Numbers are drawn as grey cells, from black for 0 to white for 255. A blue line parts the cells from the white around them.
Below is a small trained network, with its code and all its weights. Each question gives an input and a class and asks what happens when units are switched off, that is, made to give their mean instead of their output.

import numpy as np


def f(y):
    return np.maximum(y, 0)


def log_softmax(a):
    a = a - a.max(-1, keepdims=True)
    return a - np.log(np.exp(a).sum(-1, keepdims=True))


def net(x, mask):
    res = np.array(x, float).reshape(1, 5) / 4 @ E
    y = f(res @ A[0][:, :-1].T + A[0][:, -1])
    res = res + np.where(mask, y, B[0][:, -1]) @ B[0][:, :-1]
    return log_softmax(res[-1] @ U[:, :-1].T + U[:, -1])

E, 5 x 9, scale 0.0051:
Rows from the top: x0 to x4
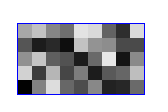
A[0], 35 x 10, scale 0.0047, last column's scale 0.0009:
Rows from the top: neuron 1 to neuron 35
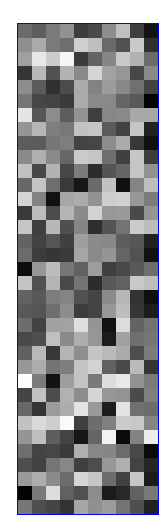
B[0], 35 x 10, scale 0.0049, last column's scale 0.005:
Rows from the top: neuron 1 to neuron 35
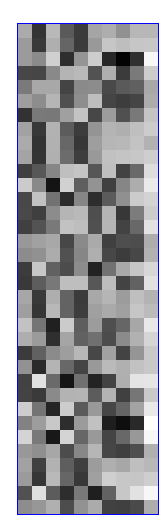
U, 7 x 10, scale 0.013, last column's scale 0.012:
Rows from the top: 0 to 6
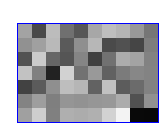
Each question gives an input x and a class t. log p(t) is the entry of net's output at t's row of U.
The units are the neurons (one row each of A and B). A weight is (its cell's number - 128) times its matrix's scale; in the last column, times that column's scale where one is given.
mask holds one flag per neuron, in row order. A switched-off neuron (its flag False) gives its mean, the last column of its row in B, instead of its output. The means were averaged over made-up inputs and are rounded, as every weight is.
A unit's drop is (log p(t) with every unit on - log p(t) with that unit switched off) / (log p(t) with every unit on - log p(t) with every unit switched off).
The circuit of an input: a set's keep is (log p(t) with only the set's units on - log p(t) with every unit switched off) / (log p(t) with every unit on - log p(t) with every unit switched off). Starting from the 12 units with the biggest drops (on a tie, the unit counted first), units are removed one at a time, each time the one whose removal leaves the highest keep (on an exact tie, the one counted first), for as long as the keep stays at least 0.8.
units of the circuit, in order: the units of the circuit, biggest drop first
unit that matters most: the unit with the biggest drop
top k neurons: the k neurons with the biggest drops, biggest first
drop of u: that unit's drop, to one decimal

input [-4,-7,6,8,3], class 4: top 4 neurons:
(neuron 19; neuron 11; neuron 15; neuron 7)
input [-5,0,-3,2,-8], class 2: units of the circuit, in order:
(neuron 26)
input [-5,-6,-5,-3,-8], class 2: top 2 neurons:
(neuron 26; neuron 13)
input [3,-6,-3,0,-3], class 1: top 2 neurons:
(neuron 29; neuron 3)
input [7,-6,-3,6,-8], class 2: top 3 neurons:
(neuron 26; neuron 13; neuron 7)
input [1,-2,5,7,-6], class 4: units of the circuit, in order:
(neuron 19; neuron 7)
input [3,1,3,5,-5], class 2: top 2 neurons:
(neuron 26; neuron 13)
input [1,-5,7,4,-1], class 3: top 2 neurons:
(neuron 30; neuron 12)
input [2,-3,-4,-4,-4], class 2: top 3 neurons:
(neuron 26; neuron 13; neuron 30)
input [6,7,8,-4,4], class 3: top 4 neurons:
(neuron 12; neuron 30; neuron 29; neuron 3)
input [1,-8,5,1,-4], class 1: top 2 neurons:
(neuron 29; neuron 3)
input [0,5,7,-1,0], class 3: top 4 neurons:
(neuron 30; neuron 12; neuron 29; neuron 3)
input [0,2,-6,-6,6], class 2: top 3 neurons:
(neuron 34; neuron 18; neuron 30)
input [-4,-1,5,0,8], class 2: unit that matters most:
neuron 34
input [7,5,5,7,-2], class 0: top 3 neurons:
(neuron 33; neuron 10; neuron 2)
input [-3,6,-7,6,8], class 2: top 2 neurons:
(neuron 34; neuron 18)
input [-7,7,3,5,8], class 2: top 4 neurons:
(neuron 34; neuron 18; neuron 3; neuron 29)
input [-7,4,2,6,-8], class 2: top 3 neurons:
(neuron 26; neuron 13; neuron 7)
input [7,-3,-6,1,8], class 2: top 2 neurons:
(neuron 34; neuron 18)
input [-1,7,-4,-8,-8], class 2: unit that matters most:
neuron 26
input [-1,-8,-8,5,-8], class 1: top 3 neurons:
(neuron 29; neuron 3; neuron 34)
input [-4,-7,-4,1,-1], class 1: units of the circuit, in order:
(neuron 29; neuron 3)
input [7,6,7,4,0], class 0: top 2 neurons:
(neuron 33; neuron 10)
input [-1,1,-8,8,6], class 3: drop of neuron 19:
-0.1
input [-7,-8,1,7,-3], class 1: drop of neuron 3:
0.6
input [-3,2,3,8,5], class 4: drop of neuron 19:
0.2
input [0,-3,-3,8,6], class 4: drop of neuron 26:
0.2
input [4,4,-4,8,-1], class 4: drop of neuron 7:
0.1
